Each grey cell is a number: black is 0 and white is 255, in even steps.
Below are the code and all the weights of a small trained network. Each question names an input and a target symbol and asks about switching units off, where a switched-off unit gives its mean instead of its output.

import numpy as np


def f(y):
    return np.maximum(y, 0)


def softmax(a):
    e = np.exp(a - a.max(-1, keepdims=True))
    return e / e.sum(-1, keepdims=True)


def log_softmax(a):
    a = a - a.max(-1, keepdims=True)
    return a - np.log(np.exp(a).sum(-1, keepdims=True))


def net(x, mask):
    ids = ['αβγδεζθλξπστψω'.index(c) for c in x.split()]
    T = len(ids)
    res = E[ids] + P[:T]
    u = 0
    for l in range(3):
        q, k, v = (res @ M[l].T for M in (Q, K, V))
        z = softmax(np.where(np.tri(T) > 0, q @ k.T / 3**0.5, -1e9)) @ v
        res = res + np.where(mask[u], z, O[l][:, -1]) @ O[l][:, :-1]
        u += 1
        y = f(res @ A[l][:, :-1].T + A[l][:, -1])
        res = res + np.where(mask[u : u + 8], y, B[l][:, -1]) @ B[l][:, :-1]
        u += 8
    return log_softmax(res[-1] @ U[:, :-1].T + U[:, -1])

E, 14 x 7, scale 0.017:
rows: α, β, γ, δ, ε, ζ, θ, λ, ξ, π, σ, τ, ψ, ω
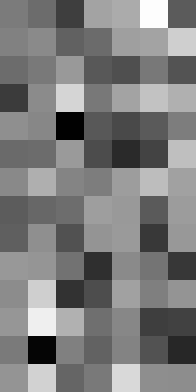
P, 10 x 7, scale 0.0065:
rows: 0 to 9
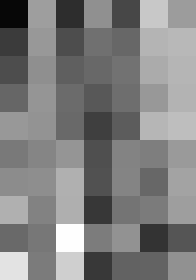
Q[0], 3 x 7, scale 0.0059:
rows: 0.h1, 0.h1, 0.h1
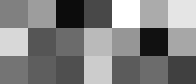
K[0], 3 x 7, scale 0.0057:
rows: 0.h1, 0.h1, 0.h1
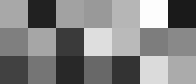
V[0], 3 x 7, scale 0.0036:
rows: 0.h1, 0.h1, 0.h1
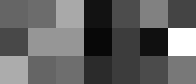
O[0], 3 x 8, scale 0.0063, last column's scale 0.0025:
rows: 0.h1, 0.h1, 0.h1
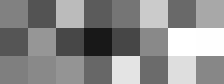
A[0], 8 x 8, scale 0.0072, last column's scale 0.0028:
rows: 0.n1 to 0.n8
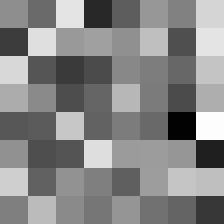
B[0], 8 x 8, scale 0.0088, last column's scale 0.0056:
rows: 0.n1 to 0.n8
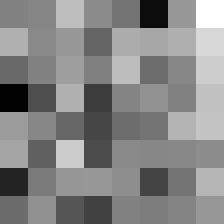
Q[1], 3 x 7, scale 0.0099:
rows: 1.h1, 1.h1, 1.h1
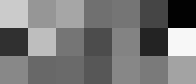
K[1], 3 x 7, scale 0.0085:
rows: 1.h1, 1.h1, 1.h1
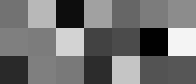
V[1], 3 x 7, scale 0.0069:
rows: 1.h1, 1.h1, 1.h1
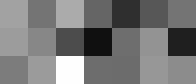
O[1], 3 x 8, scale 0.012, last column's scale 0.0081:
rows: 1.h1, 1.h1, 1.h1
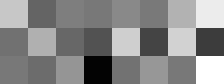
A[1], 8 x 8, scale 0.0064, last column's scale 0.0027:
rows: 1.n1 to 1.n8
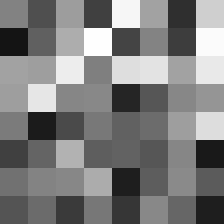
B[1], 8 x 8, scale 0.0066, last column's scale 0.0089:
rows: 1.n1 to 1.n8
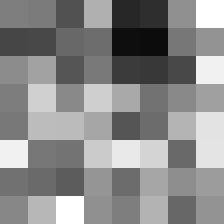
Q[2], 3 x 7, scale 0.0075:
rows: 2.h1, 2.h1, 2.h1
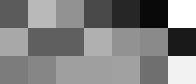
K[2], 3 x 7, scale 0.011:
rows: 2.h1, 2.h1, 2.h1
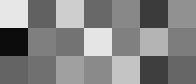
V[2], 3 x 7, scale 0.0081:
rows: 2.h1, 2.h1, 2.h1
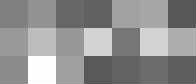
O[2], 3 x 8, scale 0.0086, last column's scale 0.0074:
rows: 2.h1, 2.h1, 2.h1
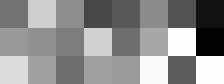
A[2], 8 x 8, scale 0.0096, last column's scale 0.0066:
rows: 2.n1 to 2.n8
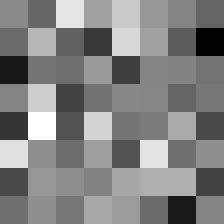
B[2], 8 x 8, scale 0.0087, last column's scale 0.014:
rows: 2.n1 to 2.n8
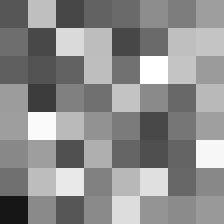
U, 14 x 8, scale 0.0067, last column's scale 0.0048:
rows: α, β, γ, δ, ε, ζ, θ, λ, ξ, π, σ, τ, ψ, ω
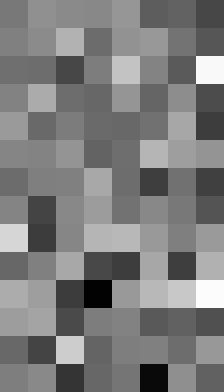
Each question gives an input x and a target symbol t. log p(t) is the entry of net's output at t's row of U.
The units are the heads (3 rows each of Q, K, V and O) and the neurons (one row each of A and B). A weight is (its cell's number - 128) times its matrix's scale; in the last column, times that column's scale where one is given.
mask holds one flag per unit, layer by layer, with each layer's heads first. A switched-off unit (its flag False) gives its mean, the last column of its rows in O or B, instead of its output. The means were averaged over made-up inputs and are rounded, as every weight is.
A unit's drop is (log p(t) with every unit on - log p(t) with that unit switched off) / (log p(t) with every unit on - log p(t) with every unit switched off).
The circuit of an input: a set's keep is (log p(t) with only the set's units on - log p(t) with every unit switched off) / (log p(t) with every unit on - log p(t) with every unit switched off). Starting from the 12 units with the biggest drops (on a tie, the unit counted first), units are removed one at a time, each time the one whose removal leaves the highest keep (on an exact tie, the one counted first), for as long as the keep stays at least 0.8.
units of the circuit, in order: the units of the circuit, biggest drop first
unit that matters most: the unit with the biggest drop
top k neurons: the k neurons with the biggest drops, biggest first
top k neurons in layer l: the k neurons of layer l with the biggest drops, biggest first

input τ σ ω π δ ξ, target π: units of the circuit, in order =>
(0.n1, 1.h1)
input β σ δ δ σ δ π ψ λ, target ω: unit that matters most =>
0.n5
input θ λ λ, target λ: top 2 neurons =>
(2.n3, 1.n2)
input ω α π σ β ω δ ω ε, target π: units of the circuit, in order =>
(0.n1, 1.h1)
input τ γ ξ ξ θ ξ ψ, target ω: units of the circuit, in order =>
(2.h1, 1.h1, 0.n5)
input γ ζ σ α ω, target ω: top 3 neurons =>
(1.n1, 1.n3, 1.n6)
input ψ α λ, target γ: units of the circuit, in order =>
(1.h1, 0.h1, 2.n8)
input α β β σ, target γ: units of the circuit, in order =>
(0.h1, 2.n8, 1.h1)
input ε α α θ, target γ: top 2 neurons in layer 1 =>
(1.n3, 1.n5)
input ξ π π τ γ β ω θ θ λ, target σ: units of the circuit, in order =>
(0.n1, 1.h1, 2.n2)
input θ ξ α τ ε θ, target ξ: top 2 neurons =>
(2.n4, 2.n2)
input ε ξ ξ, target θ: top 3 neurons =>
(2.n5, 1.n2, 0.n4)
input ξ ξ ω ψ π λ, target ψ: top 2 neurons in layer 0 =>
(0.n1, 0.n4)
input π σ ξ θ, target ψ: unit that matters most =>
2.n2
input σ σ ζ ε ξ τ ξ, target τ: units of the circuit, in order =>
(2.n6, 2.h1, 2.n2, 0.n7)
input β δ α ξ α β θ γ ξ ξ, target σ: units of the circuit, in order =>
(1.h1, 0.n1)
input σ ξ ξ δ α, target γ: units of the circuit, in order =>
(1.h1, 2.n8, 0.h1)
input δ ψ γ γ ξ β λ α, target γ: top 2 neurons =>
(1.n1, 2.n8)
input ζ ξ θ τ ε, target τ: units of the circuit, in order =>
(2.n6, 2.h1)
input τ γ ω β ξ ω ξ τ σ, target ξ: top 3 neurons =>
(2.n2, 2.n4, 1.n4)
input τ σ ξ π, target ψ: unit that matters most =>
2.n2
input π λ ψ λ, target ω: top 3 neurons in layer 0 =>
(0.n5, 0.n4, 0.n7)
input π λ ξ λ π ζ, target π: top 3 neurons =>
(1.n7, 0.n7, 0.n5)
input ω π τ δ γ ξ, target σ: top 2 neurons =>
(0.n1, 0.n5)
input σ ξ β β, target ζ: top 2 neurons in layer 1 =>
(1.n3, 1.n1)
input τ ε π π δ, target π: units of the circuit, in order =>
(1.h1, 2.h1)
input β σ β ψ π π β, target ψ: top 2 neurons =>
(2.n2, 2.n6)
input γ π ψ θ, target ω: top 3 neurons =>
(1.n3, 1.n6, 0.n5)
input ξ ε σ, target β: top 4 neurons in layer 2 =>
(2.n7, 2.n5, 2.n2, 2.n6)
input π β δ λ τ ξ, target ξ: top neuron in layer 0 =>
(0.n4)
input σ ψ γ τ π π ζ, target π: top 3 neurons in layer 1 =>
(1.n7, 1.n5, 1.n3)
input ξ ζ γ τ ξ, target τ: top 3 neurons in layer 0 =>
(0.n2, 0.n7, 0.n4)
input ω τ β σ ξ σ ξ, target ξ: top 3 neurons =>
(2.n2, 2.n4, 0.n1)
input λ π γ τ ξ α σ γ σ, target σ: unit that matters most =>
0.n1
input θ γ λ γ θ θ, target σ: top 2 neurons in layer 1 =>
(1.n6, 1.n3)
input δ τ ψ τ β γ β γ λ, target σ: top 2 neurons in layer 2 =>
(2.n2, 2.n6)
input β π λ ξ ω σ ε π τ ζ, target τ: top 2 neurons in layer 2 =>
(2.n6, 2.n1)
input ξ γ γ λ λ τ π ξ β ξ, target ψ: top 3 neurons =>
(2.n2, 0.n1, 2.n6)
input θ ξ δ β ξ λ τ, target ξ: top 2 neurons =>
(2.n2, 2.n4)
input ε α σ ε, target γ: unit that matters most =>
0.h1
